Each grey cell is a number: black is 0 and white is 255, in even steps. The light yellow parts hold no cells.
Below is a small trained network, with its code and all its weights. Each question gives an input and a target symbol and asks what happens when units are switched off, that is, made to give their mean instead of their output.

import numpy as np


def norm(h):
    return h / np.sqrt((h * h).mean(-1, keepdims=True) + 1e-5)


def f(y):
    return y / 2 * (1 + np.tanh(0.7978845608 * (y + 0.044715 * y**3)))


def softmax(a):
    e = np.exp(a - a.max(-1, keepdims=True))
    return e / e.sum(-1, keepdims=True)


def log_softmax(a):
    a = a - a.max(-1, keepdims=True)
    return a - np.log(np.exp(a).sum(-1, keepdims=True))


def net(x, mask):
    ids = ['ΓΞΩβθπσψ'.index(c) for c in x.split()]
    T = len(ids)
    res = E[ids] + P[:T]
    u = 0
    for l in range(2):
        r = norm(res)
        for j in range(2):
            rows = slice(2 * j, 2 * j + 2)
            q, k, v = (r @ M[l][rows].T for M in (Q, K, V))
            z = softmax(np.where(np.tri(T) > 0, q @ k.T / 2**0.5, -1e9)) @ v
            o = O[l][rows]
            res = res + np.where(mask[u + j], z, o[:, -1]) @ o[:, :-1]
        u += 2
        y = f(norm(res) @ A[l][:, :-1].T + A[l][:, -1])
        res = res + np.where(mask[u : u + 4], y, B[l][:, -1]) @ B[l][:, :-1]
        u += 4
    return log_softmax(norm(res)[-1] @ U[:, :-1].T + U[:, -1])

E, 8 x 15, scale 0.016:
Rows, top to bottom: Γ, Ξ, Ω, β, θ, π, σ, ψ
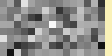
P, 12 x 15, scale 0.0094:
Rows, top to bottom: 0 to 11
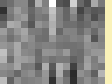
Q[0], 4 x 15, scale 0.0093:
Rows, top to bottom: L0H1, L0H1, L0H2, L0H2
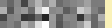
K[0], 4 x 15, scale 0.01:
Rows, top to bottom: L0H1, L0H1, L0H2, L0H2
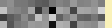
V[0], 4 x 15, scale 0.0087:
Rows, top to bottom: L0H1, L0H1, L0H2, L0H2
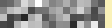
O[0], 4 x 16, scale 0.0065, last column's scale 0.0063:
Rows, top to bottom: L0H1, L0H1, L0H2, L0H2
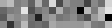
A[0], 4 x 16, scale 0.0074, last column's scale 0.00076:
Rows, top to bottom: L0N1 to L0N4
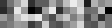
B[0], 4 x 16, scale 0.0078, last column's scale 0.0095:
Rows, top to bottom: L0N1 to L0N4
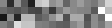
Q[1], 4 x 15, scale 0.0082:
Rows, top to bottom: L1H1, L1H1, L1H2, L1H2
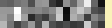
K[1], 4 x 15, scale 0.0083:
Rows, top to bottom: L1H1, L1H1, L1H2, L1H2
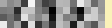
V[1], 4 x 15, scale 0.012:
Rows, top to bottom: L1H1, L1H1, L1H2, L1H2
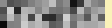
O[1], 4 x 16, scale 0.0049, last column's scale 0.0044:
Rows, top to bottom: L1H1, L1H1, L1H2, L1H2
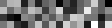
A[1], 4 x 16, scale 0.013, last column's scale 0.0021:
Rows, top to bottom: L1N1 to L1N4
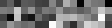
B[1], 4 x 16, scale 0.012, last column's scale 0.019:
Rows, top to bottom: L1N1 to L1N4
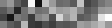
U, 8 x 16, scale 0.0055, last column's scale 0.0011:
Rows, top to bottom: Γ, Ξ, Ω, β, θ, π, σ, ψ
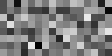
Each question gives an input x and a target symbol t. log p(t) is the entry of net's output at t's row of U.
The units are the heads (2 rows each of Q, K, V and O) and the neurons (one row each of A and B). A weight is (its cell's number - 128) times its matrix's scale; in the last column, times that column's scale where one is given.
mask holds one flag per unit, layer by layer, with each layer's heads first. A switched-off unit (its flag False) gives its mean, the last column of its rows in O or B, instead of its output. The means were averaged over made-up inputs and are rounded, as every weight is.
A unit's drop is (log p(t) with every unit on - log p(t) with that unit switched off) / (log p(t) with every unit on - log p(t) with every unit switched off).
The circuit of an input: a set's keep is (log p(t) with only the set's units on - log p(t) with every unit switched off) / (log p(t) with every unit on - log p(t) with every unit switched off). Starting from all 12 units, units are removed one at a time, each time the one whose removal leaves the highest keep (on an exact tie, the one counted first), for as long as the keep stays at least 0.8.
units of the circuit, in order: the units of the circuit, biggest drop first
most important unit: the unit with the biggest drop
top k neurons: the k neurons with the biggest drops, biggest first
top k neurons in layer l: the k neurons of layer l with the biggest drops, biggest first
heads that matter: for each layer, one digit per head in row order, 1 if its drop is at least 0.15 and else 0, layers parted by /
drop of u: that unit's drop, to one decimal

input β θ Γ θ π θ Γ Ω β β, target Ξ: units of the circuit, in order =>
(L1N4)
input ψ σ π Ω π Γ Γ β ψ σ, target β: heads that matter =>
11 / 01
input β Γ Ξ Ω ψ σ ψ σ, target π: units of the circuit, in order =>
(L1N3; L1H2)
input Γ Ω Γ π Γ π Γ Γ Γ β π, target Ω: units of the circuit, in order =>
(L1H1; L1N3)
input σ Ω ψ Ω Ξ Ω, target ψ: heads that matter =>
11 / 01
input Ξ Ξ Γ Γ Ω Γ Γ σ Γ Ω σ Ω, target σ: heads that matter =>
11 / 10
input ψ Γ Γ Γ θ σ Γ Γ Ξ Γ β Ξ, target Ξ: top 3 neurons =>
(L0N1; L1N4; L1N3)
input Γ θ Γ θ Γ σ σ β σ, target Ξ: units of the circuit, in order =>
(L1H1; L1N3)
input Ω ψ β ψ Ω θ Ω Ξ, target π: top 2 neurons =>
(L1N3; L0N3)
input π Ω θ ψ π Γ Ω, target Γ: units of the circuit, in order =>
(L1N3; L1H2)
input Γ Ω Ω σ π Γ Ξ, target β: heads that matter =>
01 / 01
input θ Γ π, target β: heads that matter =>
01 / 00
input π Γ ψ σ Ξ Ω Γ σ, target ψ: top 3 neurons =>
(L0N2; L1N3; L0N3)
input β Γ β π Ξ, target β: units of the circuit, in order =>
(L0H2; L1N3; L1H2)
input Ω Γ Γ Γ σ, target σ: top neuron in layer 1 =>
(L1N1)
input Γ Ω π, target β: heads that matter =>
00 / 00
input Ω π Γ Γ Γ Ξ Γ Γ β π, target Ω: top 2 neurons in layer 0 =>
(L0N3; L0N2)
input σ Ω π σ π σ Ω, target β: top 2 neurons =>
(L1N3; L1N2)
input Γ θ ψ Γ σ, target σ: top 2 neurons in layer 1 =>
(L1N1; L1N3)
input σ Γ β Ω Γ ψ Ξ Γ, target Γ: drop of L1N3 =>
0.2
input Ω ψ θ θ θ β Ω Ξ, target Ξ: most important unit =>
L1H1
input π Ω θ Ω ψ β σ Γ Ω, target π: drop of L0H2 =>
1.0
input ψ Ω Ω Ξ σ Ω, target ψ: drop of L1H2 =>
0.4
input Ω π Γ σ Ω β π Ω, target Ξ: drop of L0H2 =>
1.2
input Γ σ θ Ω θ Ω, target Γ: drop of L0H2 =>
1.4
